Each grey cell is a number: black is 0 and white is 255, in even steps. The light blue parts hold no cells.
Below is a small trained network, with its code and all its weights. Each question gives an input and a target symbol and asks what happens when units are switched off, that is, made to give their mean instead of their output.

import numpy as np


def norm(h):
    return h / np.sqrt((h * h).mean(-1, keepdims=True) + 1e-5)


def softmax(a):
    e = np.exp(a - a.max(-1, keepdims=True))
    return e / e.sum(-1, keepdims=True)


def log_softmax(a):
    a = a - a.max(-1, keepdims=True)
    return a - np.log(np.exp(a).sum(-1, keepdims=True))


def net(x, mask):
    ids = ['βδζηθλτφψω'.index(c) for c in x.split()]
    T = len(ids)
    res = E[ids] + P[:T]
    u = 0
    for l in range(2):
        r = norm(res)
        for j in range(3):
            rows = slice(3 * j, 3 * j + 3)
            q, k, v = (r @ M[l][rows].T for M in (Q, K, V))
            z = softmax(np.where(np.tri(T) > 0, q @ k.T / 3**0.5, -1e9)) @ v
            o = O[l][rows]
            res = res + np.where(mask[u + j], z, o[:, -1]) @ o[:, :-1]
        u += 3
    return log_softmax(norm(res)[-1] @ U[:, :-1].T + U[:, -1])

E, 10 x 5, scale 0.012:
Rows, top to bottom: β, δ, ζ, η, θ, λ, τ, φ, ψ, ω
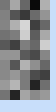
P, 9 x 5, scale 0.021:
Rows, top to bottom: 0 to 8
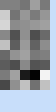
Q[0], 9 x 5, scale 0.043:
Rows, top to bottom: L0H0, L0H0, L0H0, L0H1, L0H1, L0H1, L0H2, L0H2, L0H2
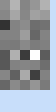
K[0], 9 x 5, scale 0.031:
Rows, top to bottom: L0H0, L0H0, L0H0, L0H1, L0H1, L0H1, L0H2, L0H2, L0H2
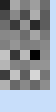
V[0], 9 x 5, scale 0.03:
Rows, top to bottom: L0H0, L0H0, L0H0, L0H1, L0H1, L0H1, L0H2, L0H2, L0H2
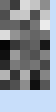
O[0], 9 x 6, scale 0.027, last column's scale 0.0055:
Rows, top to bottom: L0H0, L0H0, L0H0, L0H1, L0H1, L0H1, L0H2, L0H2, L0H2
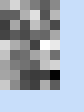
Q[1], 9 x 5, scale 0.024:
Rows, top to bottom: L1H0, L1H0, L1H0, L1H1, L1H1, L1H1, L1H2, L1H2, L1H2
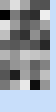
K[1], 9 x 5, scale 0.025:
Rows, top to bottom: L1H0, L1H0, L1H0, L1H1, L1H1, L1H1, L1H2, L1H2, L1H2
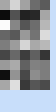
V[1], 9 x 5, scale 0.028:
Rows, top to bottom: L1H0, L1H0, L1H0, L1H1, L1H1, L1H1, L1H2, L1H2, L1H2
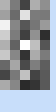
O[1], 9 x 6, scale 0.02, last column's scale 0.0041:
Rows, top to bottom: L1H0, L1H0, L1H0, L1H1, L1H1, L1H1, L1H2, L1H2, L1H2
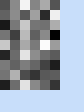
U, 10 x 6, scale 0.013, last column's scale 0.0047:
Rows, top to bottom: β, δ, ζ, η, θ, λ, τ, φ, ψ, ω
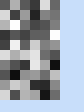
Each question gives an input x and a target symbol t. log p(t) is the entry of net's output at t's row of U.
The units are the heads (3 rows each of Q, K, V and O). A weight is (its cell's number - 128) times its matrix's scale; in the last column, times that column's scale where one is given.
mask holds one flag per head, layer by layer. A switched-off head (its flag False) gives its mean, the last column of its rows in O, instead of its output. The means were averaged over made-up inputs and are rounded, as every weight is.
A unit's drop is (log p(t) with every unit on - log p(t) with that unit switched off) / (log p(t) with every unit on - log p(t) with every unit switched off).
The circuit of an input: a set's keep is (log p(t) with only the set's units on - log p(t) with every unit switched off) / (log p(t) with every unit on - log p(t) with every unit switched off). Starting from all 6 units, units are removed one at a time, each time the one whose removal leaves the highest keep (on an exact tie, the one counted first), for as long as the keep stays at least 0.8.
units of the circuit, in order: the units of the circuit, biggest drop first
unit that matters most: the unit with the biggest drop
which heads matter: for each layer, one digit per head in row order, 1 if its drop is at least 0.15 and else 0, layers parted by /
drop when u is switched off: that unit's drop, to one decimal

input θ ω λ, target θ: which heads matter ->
100 / 000
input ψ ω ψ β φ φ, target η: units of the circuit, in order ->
[L0H1]
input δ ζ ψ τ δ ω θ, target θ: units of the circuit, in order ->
[L1H1; L0H0; L0H2]
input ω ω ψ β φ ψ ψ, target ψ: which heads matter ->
110 / 000
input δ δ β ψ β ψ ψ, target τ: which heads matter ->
101 / 001
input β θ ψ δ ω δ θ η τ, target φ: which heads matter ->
011 / 111
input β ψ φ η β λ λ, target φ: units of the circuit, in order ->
[L1H1; L0H1]
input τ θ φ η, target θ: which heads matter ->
100 / 000
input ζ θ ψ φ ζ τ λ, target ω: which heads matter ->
100 / 100
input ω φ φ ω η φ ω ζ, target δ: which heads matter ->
101 / 000
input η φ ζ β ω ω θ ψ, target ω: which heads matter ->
010 / 000
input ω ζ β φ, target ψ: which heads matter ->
110 / 000
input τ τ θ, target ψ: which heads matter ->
100 / 000
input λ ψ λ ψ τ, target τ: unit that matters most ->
L0H2
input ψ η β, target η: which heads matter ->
010 / 000
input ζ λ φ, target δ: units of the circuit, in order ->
[L1H1; L0H0]
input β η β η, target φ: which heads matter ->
011 / 110
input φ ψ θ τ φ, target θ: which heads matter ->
100 / 010
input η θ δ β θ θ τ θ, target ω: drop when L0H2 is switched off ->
0.1
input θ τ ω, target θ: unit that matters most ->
L0H0
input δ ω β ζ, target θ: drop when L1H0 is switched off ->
0.1
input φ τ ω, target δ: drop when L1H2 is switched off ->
-0.1
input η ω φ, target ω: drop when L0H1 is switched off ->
0.4
